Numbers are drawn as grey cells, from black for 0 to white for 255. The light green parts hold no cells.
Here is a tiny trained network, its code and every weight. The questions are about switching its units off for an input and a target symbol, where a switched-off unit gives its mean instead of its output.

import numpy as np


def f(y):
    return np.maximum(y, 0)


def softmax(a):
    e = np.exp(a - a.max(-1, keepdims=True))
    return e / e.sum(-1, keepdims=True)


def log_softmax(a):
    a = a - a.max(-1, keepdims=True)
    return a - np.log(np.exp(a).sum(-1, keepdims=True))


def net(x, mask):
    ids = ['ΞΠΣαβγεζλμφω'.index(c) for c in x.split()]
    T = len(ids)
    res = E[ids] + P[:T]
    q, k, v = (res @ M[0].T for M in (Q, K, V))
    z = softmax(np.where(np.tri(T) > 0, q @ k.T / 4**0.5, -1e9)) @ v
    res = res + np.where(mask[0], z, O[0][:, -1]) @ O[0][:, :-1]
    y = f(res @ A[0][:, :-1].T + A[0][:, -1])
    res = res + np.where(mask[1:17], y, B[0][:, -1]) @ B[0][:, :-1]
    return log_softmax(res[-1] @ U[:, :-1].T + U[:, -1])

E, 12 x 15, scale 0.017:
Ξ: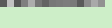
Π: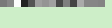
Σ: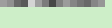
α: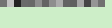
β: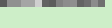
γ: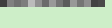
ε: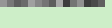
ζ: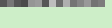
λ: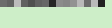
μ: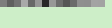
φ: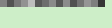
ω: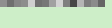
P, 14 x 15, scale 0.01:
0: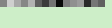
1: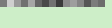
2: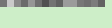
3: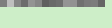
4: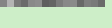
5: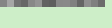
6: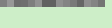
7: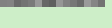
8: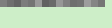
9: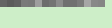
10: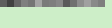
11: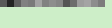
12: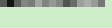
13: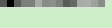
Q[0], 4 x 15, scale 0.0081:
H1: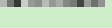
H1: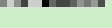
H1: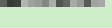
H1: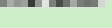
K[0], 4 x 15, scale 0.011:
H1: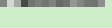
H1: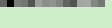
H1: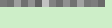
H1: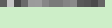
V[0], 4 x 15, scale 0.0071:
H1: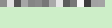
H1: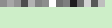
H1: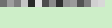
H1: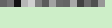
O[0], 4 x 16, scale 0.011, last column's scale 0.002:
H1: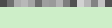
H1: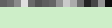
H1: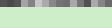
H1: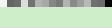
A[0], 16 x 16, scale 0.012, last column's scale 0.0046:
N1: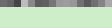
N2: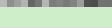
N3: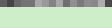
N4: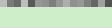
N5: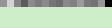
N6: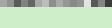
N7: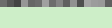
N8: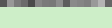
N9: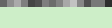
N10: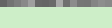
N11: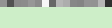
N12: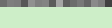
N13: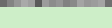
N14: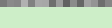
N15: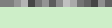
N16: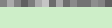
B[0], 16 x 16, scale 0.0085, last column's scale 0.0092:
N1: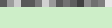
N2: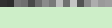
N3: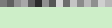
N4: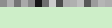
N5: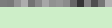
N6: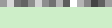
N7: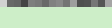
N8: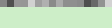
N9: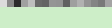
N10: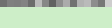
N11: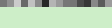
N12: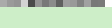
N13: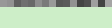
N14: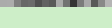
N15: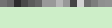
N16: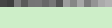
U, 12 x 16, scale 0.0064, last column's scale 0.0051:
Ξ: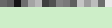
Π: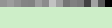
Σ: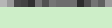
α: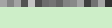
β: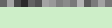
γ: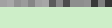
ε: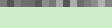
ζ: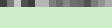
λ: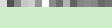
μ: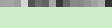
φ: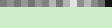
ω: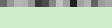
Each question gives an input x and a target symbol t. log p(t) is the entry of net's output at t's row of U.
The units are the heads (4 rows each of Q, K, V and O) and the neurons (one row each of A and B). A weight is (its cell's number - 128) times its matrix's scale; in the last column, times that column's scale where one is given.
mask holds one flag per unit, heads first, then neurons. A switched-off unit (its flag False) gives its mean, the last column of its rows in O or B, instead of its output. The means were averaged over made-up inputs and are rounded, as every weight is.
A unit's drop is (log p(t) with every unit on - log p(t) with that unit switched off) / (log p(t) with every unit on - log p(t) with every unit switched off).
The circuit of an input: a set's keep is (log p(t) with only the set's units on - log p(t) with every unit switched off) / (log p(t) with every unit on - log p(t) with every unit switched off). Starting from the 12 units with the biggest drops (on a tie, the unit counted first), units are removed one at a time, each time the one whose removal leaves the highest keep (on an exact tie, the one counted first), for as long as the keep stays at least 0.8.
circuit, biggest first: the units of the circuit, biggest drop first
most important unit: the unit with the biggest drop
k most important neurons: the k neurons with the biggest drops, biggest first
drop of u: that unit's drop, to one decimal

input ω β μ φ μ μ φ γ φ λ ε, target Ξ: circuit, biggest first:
[N1; H1]
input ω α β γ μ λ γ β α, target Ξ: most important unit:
N1
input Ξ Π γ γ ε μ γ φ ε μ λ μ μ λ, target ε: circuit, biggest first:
[H1; N3]
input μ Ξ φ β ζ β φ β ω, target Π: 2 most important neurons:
[N13; N11]
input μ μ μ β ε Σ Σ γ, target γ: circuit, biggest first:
[H1; N6; N14]
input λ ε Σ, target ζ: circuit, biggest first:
[H1; N5; N16]
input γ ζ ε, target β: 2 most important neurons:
[N15; N4]
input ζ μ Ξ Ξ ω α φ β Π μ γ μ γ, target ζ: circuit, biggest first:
[H1; N1]
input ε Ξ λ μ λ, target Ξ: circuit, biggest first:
[N1; N9]
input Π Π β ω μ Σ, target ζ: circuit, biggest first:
[H1; N1; N9]
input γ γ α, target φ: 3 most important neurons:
[N6; N4; N2]
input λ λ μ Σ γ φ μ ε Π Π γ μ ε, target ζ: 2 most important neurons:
[N1; N10]
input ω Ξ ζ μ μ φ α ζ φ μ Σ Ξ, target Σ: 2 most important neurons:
[N7; N8]
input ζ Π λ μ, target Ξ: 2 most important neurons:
[N1; N5]
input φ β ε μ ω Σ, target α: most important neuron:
[N11]
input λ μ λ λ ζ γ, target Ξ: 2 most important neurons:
[N1; N16]
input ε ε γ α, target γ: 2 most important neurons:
[N6; N5]
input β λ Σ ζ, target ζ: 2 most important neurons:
[N5; N9]
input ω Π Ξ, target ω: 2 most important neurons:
[N9; N10]
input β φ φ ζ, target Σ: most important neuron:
[N8]
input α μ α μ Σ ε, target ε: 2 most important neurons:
[N3; N2]
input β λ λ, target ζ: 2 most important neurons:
[N5; N16]
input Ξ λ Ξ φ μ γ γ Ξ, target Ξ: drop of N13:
0.1
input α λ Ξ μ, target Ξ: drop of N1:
0.5
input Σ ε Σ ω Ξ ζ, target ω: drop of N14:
-0.1
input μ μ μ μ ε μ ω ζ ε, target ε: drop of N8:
0.0
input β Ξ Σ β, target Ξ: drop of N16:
0.2
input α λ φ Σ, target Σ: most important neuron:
[N5]
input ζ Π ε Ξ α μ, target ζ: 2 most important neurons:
[N1; N9]
